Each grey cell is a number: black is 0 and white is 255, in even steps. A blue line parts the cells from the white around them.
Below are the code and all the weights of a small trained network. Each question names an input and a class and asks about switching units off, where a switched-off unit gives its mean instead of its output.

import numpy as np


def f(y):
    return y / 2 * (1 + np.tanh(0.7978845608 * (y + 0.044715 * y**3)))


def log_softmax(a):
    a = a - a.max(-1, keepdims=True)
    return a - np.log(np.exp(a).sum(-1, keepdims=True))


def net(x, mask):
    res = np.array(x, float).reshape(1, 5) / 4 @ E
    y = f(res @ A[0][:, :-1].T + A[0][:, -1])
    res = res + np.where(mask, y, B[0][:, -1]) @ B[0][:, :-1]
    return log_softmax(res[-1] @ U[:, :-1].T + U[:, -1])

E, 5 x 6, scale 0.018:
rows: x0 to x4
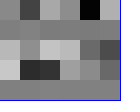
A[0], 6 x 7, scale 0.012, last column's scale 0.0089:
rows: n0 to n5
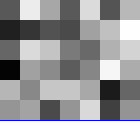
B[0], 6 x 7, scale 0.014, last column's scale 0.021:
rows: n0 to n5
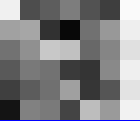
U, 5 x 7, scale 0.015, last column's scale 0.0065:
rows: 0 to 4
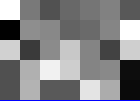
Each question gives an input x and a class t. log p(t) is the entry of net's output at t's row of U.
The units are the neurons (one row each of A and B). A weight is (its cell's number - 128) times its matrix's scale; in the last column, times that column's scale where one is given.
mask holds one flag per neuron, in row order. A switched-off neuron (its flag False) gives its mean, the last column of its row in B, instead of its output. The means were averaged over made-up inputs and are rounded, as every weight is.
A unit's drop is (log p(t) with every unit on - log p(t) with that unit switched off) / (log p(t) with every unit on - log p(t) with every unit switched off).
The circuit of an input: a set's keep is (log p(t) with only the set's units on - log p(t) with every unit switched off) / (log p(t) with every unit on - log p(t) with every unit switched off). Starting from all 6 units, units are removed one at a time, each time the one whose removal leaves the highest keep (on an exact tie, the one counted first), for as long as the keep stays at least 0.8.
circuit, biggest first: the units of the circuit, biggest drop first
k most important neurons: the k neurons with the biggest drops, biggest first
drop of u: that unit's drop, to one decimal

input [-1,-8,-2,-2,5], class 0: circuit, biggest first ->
n5
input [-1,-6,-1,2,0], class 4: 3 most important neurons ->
n0; n4; n3
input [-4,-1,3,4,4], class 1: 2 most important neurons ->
n5; n4
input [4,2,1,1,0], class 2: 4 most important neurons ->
n5; n1; n3; n2
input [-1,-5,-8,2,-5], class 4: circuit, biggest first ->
n0; n1
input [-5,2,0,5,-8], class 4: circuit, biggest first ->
n3; n5
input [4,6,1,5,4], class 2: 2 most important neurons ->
n1; n5
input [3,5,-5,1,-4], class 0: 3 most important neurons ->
n5; n1; n4
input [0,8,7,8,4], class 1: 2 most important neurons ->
n0; n4
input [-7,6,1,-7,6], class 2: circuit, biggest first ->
n0; n1
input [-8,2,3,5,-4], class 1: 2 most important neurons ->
n5; n4
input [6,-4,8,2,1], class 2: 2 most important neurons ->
n5; n3
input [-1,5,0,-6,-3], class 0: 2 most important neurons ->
n0; n5
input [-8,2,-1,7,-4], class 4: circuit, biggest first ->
n5
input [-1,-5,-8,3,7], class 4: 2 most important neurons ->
n0; n1
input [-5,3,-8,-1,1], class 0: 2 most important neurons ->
n0; n1
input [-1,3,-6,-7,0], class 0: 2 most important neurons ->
n0; n5
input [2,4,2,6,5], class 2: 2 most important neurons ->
n1; n5
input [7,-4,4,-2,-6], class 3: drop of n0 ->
0.3
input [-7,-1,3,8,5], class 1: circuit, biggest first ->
n4
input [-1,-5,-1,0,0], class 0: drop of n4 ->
0.3
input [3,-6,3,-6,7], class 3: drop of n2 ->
0.1
